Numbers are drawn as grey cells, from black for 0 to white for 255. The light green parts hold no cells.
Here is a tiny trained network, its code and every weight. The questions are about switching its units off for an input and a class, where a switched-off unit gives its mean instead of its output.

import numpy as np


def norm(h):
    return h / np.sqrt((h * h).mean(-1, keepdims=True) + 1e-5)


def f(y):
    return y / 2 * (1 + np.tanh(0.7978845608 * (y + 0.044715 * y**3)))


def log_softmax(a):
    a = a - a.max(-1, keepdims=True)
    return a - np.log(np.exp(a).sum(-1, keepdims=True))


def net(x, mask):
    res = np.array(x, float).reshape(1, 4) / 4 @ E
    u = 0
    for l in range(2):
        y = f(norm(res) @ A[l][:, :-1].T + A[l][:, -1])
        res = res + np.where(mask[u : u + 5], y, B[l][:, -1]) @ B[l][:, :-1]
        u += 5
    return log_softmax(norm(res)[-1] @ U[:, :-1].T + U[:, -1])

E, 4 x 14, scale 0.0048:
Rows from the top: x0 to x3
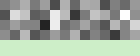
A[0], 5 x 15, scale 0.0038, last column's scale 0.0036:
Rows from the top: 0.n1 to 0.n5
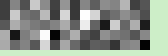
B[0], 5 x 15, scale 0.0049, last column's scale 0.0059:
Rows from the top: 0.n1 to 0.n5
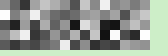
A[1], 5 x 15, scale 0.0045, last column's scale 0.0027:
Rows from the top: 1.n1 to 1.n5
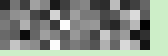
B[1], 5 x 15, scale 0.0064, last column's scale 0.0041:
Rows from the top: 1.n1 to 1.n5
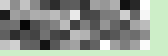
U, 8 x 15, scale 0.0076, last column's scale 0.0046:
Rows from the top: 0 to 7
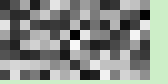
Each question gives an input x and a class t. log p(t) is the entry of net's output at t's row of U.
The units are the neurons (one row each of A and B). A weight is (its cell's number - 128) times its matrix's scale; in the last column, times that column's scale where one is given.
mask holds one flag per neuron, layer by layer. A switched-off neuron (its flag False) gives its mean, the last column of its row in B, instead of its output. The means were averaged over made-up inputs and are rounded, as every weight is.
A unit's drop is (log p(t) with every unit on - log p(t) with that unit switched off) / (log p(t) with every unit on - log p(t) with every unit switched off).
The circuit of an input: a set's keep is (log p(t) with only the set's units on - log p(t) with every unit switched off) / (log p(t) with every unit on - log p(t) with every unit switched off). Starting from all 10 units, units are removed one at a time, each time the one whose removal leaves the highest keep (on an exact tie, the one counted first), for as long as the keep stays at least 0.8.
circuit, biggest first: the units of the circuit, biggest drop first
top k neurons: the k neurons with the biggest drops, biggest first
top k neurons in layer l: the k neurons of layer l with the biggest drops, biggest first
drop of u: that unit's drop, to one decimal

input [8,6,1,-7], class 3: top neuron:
(0.n3)
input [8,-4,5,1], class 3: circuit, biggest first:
(0.n3 0.n4)
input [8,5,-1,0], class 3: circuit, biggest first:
(0.n4 1.n3)
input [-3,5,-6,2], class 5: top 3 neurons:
(0.n4 1.n4 1.n2)
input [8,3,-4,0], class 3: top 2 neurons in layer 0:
(0.n4 0.n5)
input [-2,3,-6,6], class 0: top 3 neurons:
(1.n5 1.n1 0.n5)
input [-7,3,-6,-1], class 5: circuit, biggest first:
(1.n4 1.n1)
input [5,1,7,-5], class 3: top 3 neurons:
(0.n3 0.n4 0.n2)
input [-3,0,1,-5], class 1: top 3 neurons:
(0.n1 1.n5 1.n2)
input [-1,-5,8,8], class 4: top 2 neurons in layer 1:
(1.n5 1.n3)
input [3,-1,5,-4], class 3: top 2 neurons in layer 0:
(0.n3 0.n4)
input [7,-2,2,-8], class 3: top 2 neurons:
(0.n3 0.n4)
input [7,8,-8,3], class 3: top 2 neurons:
(0.n4 1.n3)
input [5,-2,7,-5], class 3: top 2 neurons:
(0.n3 0.n4)
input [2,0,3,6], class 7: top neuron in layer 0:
(0.n4)
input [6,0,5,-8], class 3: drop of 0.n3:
0.2
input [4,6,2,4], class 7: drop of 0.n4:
0.1
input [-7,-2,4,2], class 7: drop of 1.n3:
0.0
